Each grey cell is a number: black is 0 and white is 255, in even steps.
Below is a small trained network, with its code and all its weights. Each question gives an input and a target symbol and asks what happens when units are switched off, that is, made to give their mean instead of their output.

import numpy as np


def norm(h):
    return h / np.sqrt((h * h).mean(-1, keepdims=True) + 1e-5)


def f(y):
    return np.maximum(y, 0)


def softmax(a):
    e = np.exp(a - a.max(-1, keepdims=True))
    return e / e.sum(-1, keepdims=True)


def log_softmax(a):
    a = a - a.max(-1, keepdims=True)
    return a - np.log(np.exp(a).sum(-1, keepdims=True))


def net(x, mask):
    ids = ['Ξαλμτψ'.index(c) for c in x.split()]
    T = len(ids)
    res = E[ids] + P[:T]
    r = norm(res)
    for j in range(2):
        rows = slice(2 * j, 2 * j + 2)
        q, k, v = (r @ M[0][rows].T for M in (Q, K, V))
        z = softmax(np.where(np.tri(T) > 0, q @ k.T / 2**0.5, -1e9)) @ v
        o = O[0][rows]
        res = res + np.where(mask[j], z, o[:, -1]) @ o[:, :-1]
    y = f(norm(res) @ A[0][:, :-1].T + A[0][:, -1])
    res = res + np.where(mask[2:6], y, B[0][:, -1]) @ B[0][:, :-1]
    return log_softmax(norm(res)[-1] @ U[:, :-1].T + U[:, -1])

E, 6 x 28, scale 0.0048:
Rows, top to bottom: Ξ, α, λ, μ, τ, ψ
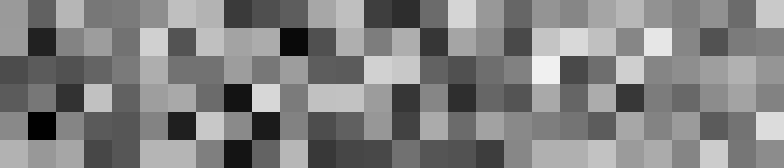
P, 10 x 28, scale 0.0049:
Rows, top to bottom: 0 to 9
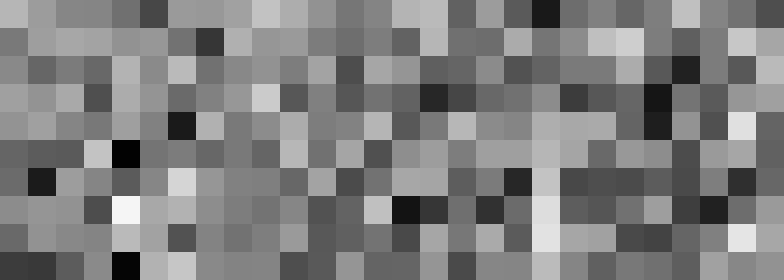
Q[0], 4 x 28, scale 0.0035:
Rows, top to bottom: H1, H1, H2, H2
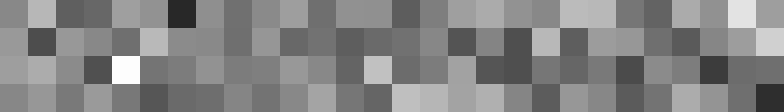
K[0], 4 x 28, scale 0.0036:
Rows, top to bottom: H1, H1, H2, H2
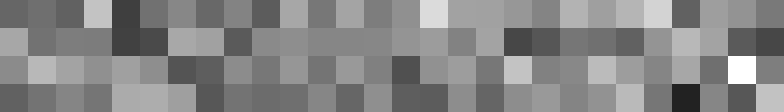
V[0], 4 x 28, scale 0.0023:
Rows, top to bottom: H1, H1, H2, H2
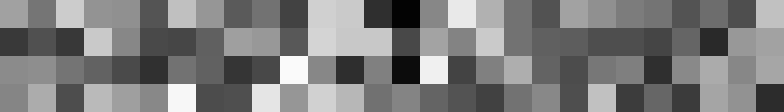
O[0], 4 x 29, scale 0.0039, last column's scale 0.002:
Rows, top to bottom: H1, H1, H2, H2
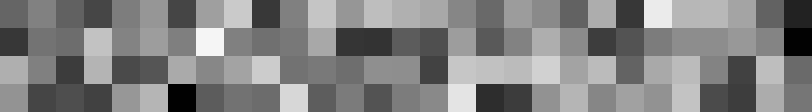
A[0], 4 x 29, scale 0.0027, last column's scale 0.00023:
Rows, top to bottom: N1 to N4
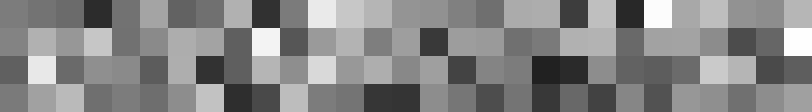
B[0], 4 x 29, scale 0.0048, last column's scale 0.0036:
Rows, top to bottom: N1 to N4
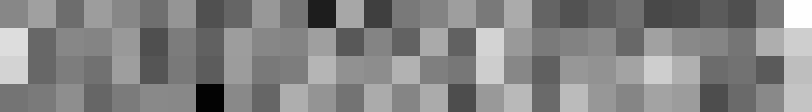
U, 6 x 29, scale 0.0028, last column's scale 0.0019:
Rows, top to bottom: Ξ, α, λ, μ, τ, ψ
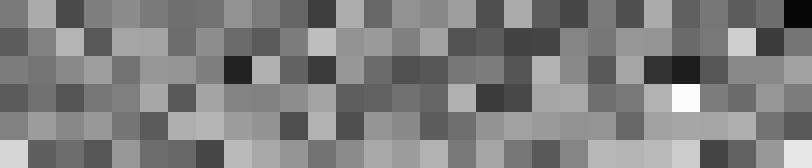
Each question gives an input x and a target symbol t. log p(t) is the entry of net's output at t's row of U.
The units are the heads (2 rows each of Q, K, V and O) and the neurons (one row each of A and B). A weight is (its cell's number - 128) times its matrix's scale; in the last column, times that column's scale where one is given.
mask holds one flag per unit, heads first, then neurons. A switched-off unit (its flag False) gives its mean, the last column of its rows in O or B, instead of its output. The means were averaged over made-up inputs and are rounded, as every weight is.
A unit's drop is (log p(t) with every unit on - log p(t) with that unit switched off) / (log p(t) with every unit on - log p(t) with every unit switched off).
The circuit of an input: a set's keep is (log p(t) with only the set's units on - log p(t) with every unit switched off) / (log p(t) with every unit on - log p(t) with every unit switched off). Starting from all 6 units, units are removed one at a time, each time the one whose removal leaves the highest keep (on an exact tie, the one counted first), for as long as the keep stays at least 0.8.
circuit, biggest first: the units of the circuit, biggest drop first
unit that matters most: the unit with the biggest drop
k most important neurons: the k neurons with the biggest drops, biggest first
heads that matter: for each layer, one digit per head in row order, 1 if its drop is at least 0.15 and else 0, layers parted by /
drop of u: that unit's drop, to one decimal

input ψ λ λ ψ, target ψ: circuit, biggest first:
H1
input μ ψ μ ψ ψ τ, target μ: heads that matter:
01
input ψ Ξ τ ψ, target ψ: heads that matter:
10
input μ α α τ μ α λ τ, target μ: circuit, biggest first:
H2, H1
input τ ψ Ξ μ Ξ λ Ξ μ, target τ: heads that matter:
01
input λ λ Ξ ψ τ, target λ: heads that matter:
11
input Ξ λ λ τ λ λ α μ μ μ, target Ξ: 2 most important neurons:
N1, N3
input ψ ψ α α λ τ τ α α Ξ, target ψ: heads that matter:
11
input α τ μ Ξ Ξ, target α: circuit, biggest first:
H2, N1, H1
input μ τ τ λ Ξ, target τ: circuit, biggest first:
H2, H1
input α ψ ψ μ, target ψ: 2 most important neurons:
N3, N4
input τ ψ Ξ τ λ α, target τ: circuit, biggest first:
H2, N1
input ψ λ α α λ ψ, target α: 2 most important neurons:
N1, N2
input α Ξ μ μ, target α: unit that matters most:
H2
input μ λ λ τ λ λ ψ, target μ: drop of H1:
0.1
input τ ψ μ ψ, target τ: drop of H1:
0.1
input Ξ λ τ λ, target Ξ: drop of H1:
1.1
